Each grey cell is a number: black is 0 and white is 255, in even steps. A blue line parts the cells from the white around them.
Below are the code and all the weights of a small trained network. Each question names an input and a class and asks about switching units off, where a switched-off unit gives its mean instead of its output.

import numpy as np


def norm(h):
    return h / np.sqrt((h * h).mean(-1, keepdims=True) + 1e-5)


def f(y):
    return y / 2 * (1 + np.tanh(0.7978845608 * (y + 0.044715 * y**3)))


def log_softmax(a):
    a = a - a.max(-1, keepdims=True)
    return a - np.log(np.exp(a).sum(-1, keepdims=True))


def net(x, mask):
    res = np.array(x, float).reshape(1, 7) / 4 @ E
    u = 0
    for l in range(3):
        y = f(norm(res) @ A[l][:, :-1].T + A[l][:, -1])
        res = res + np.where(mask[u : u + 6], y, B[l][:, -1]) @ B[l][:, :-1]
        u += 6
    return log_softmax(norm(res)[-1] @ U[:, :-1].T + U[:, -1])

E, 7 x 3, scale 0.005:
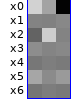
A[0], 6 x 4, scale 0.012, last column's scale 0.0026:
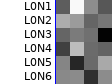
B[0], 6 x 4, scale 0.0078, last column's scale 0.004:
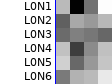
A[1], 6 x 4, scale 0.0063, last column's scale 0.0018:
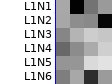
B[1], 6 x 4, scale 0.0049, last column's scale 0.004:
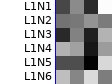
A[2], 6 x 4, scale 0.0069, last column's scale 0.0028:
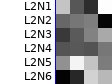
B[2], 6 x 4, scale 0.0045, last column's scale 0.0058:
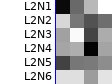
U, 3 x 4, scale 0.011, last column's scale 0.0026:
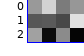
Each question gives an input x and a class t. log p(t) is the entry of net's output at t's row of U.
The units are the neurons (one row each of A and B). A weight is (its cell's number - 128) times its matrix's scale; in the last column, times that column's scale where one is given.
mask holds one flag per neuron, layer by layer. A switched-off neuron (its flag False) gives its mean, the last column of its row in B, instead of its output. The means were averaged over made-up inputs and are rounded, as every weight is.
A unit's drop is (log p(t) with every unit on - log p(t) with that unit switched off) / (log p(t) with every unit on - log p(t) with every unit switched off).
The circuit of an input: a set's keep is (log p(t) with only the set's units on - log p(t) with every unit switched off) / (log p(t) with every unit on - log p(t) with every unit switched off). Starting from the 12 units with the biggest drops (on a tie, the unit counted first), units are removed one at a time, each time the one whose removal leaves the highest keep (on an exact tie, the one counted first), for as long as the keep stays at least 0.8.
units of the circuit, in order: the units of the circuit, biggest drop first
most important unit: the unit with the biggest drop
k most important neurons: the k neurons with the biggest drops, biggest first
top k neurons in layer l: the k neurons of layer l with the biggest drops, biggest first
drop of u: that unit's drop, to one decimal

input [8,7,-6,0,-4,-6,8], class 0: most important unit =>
L0N1
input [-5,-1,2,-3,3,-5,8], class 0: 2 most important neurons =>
L2N6, L0N1
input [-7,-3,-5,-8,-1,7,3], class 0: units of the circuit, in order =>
L0N1, L2N6
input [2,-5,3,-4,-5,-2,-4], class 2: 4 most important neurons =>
L0N1, L0N4, L1N3, L2N3
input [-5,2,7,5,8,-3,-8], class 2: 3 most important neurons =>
L0N1, L0N4, L1N3
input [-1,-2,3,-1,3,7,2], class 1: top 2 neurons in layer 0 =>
L0N5, L0N6
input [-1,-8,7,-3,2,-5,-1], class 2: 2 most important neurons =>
L0N1, L0N4
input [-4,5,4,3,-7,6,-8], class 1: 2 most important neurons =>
L1N5, L0N6
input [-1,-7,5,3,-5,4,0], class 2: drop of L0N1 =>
0.4
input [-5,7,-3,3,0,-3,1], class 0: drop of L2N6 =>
0.3
